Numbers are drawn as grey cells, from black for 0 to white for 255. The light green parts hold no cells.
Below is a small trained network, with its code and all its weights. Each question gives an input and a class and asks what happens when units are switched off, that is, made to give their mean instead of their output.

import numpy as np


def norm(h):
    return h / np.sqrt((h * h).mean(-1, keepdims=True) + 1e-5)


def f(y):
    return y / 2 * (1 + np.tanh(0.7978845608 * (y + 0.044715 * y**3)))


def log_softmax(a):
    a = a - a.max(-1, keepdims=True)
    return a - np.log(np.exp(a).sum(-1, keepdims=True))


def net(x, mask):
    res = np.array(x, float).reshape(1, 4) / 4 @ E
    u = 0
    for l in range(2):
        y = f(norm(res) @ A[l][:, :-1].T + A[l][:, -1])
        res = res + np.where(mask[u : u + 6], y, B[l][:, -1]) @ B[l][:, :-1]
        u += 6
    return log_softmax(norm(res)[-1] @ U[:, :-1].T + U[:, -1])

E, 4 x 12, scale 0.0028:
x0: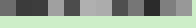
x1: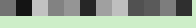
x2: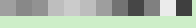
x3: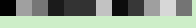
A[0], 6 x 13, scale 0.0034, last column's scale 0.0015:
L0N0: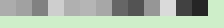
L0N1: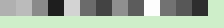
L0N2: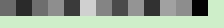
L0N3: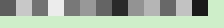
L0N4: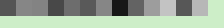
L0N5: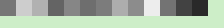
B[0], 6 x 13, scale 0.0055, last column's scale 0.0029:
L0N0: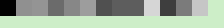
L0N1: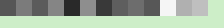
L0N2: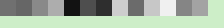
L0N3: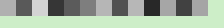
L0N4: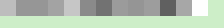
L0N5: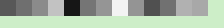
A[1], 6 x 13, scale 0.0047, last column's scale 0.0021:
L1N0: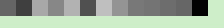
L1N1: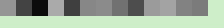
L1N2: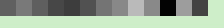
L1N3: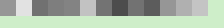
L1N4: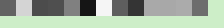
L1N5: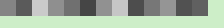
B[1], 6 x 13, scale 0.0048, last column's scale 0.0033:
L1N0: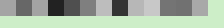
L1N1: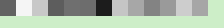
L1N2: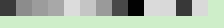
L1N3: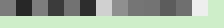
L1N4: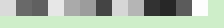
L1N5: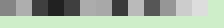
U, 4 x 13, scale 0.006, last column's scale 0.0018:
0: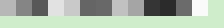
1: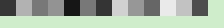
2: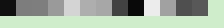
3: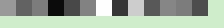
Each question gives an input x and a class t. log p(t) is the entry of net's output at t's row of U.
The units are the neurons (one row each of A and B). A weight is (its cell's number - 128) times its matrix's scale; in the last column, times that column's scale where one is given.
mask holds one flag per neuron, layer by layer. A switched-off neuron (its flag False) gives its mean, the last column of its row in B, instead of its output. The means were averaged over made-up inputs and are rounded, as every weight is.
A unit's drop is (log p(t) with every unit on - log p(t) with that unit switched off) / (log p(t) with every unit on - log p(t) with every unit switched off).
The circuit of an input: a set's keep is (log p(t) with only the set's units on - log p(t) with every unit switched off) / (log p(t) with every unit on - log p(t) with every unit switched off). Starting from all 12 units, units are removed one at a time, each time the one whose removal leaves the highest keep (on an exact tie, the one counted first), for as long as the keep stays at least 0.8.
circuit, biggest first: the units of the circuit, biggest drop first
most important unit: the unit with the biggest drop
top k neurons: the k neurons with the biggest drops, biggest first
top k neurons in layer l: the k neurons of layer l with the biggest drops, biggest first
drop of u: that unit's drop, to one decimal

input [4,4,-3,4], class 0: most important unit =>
L1N4
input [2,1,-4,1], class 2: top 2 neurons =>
(L1N2, L0N1)
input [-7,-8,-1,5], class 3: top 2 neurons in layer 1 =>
(L1N3, L1N1)
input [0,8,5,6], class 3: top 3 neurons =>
(L1N0, L1N5, L1N2)
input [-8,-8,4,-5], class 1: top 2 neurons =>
(L0N1, L0N5)
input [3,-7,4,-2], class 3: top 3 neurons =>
(L0N3, L1N2, L1N3)
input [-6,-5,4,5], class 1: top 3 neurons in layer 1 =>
(L1N2, L1N5, L1N0)
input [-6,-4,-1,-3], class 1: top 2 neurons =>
(L0N5, L0N1)
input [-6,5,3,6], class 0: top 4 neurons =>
(L1N4, L0N2, L0N3, L0N4)
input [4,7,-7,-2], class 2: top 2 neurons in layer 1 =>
(L1N2, L1N3)
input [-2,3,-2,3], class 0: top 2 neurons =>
(L0N3, L1N4)
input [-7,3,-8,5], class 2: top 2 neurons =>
(L1N2, L0N2)
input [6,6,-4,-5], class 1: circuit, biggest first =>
(L0N2, L0N4, L1N4)
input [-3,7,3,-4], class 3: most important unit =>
L1N5
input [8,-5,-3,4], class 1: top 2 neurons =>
(L0N2, L1N1)
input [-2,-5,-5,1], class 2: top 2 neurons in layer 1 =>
(L1N2, L1N5)
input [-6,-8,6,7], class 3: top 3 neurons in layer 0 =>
(L0N3, L0N2, L0N1)
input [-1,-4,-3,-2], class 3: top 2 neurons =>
(L0N3, L0N0)
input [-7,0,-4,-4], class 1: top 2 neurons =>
(L0N1, L1N4)
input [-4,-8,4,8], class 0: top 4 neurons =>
(L1N4, L1N5, L1N0, L0N4)
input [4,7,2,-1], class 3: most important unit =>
L0N1
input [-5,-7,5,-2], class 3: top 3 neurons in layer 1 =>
(L1N3, L1N2, L1N1)
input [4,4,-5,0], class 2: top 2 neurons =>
(L1N2, L0N1)
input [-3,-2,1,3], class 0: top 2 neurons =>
(L0N2, L0N4)
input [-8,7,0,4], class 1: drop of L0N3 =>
0.3
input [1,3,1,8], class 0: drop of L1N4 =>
0.6
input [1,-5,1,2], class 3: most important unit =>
L0N3
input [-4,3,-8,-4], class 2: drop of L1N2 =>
0.9
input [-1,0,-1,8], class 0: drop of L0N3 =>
0.0
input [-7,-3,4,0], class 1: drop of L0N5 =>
0.1
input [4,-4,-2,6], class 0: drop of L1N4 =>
0.7
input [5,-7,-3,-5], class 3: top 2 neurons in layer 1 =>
(L1N4, L1N3)
